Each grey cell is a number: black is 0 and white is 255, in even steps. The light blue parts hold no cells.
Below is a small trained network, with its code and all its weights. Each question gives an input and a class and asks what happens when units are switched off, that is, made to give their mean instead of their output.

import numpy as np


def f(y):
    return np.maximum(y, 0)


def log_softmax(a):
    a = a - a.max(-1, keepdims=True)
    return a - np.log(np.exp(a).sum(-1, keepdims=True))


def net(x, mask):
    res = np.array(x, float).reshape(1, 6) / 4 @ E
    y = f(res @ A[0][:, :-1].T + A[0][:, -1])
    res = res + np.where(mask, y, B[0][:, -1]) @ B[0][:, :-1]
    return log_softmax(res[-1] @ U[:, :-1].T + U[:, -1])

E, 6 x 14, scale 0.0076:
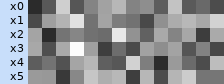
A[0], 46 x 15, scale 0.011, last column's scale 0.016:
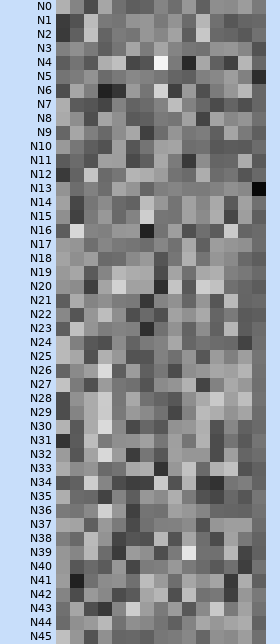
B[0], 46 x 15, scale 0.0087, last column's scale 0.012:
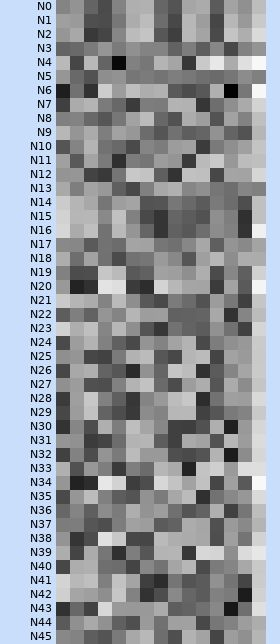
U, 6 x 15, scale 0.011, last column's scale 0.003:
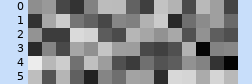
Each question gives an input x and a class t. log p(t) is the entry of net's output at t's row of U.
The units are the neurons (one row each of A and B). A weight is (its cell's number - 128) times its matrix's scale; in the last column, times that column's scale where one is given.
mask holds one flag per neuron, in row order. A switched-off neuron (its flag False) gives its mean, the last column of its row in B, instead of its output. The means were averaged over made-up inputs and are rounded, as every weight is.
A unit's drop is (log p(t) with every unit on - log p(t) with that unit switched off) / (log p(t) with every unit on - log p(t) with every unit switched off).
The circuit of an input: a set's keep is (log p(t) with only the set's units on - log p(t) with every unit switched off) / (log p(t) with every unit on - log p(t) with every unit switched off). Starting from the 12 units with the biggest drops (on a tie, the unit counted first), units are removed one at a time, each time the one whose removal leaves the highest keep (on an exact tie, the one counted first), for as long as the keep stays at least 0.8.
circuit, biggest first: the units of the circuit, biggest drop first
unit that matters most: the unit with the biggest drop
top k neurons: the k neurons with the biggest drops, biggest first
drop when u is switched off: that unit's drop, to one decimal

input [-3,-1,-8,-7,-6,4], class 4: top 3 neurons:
[N16, N23, N30]
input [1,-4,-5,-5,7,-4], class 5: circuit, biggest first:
[N4]
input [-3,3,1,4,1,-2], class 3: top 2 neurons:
[N30, N32]
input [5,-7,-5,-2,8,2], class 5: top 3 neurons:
[N4, N11, N28]
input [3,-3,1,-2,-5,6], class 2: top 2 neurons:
[N20, N4]
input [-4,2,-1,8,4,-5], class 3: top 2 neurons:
[N30, N32]
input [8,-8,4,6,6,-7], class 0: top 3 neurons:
[N2, N31, N1]
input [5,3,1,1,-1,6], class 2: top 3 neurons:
[N20, N19, N25]
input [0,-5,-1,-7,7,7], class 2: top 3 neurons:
[N20, N43, N19]
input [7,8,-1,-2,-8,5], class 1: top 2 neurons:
[N28, N29]
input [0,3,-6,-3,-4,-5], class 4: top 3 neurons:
[N16, N20, N23]
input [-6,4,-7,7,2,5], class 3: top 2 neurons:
[N30, N32]
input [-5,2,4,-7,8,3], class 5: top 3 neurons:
[N4, N11, N30]
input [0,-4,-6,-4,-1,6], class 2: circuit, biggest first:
[N20]
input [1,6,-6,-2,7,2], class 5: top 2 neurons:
[N4, N11]
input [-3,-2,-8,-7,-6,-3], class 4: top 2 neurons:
[N16, N23]
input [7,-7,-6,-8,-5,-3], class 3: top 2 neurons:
[N6, N43]
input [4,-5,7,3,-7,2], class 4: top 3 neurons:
[N15, N4, N41]
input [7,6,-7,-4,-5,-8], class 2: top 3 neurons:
[N34, N38, N6]
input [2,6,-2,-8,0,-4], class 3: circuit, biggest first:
[N6]
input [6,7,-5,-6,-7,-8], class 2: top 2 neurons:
[N34, N38]
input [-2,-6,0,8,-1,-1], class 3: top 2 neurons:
[N30, N32]
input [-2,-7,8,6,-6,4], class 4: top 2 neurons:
[N41, N15]
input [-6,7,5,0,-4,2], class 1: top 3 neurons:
[N28, N26, N29]
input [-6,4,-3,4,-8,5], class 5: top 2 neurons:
[N33, N39]
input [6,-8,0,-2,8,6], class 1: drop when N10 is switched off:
0.4
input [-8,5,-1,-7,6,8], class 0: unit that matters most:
N25
